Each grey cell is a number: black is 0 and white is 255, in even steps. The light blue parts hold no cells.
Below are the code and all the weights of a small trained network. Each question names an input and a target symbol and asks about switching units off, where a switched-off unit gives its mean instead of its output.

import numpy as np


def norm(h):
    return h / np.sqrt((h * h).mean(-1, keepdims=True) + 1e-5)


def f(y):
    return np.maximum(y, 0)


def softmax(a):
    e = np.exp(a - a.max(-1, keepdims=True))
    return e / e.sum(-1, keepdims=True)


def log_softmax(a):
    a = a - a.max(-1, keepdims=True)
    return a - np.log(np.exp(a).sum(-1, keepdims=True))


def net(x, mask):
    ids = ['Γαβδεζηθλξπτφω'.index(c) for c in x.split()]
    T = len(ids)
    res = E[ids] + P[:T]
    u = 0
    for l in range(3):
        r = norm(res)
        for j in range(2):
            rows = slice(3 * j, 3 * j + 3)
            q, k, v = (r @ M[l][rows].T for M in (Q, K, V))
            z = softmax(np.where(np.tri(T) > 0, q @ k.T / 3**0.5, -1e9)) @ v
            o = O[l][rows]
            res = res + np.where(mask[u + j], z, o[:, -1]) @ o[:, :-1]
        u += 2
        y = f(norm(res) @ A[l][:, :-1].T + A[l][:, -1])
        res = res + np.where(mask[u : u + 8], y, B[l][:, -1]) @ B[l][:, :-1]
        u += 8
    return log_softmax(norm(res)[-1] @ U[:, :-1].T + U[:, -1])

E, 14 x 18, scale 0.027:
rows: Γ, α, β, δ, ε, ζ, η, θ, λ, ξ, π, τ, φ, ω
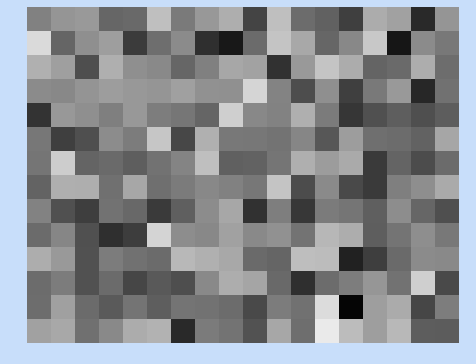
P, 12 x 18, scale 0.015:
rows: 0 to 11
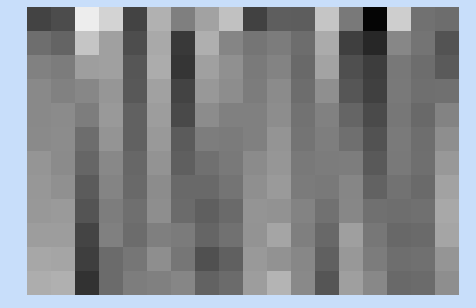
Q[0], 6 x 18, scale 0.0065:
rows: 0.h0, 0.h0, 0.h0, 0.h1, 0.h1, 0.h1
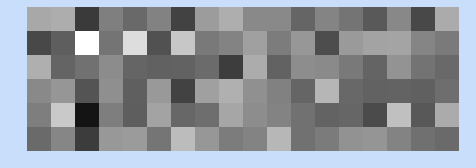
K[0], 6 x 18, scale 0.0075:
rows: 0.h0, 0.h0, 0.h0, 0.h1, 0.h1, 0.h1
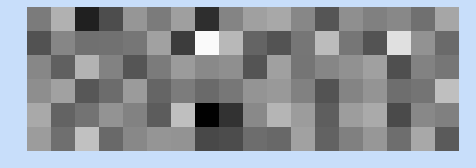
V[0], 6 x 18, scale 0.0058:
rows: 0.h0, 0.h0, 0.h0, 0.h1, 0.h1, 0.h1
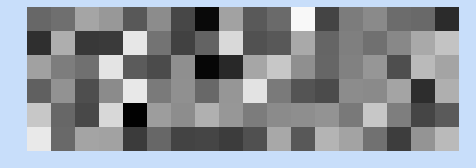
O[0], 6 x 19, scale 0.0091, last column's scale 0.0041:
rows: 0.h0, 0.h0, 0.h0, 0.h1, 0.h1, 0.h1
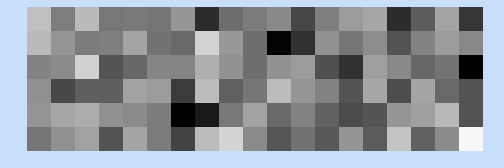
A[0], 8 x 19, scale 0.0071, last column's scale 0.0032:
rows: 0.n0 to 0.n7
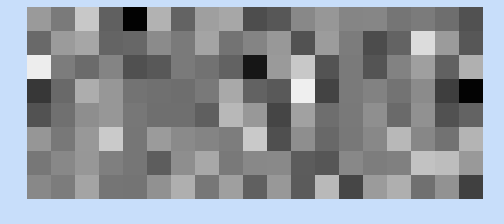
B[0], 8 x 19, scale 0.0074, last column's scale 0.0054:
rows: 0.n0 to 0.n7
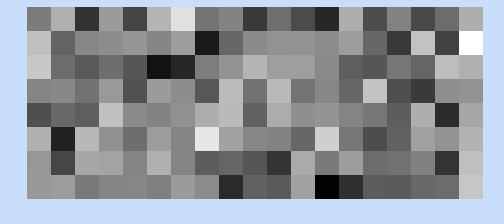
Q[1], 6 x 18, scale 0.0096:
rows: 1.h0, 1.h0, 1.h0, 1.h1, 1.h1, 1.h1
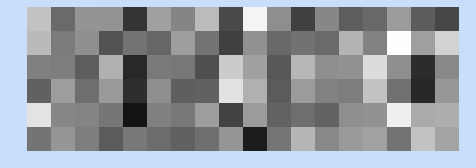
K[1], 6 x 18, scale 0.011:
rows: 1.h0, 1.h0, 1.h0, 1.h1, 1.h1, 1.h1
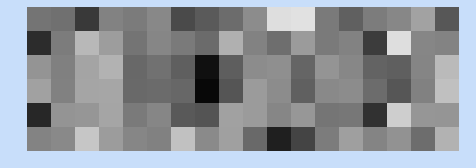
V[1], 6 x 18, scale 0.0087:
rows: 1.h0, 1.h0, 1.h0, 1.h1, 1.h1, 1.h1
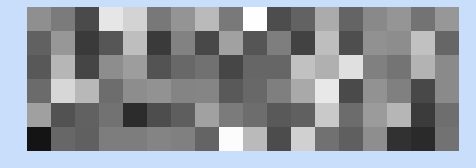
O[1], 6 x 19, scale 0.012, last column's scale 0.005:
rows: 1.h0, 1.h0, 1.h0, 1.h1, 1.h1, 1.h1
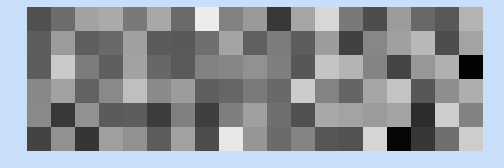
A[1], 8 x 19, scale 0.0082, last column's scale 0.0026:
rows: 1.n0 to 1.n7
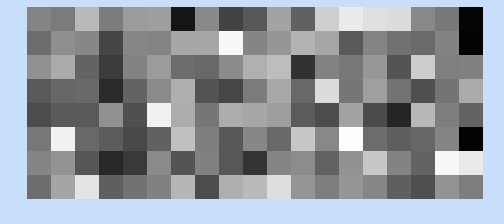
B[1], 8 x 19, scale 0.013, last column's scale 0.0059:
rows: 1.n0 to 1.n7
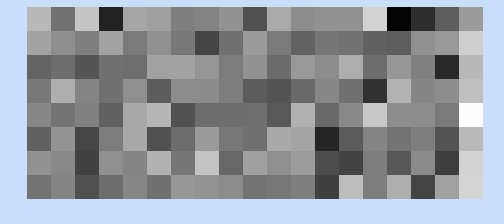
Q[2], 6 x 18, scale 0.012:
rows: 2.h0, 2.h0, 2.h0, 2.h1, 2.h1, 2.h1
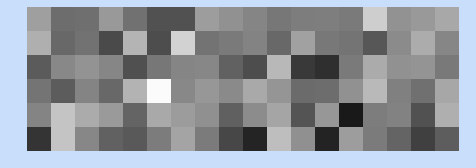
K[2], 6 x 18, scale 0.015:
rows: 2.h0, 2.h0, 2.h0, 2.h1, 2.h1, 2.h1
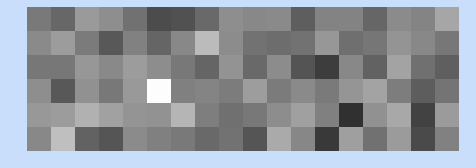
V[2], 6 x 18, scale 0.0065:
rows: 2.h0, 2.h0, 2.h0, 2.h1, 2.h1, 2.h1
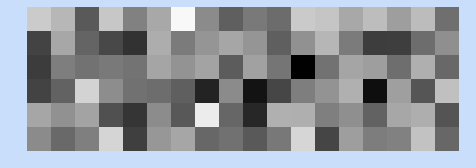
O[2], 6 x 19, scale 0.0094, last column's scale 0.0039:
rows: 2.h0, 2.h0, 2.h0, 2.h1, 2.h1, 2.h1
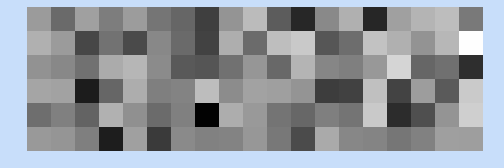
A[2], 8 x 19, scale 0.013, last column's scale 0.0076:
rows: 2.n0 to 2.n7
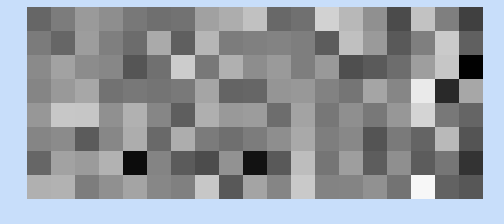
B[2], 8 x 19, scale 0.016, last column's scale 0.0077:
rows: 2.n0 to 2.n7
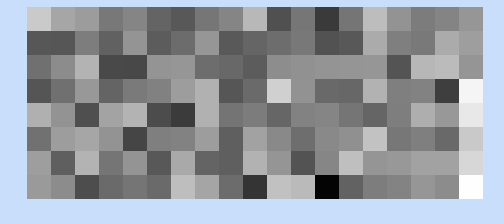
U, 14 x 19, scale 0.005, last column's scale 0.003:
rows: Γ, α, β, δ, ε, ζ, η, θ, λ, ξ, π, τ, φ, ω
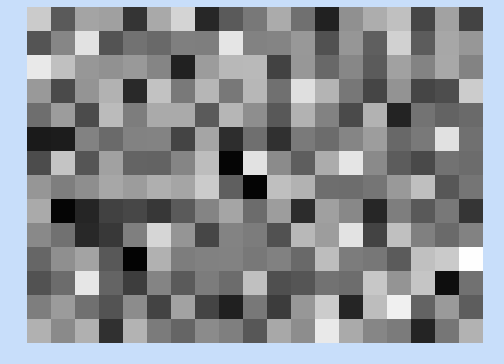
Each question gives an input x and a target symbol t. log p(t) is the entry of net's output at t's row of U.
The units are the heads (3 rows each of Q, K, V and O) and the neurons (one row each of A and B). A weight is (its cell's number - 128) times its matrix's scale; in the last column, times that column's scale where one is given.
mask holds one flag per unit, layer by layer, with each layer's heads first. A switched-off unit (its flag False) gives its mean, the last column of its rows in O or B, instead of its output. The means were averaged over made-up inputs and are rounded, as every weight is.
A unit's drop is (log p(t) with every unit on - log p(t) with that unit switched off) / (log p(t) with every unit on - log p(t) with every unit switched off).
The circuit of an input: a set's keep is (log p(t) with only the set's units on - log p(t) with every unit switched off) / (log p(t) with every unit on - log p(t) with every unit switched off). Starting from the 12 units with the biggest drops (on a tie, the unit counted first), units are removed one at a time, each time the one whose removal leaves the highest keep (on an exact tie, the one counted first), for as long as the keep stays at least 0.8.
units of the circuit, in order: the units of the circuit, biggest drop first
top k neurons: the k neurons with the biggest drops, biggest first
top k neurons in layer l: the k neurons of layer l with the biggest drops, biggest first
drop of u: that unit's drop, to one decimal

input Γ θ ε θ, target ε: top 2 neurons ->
0.n4; 0.n1
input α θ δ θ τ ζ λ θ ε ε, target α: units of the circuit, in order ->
0.h1
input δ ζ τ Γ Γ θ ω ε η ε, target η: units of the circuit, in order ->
1.h0; 2.n5; 1.h1
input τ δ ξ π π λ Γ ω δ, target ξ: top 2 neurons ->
1.n2; 0.n5
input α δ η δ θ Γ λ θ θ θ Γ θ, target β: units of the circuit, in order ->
0.h1; 2.n4
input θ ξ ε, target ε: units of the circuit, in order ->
0.h0; 1.h1
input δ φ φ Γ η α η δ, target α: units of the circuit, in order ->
0.h1; 0.h0
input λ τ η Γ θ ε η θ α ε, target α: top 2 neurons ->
1.n6; 1.n7
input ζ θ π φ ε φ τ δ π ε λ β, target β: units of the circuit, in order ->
2.n0; 1.h0; 2.h1
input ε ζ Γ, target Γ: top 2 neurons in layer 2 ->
2.n6; 2.n4
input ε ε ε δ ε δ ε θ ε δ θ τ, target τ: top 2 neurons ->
2.n0; 2.n7
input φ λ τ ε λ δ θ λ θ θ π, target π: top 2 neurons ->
1.n1; 2.n2
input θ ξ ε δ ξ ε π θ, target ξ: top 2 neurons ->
1.n2; 1.n4
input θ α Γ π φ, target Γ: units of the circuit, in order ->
1.h0
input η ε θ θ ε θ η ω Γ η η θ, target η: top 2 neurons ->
2.n5; 1.n7
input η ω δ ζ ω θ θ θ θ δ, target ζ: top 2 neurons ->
2.n1; 1.n4
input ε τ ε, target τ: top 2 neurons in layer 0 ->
0.n1; 0.n4
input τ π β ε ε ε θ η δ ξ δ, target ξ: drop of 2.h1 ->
0.2
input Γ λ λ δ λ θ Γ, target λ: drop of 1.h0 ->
0.4
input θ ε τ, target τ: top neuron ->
2.n0
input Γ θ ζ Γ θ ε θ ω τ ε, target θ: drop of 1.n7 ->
0.0
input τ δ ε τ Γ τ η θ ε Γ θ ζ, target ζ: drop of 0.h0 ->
0.1
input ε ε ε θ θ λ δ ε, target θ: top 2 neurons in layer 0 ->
0.n1; 0.n4
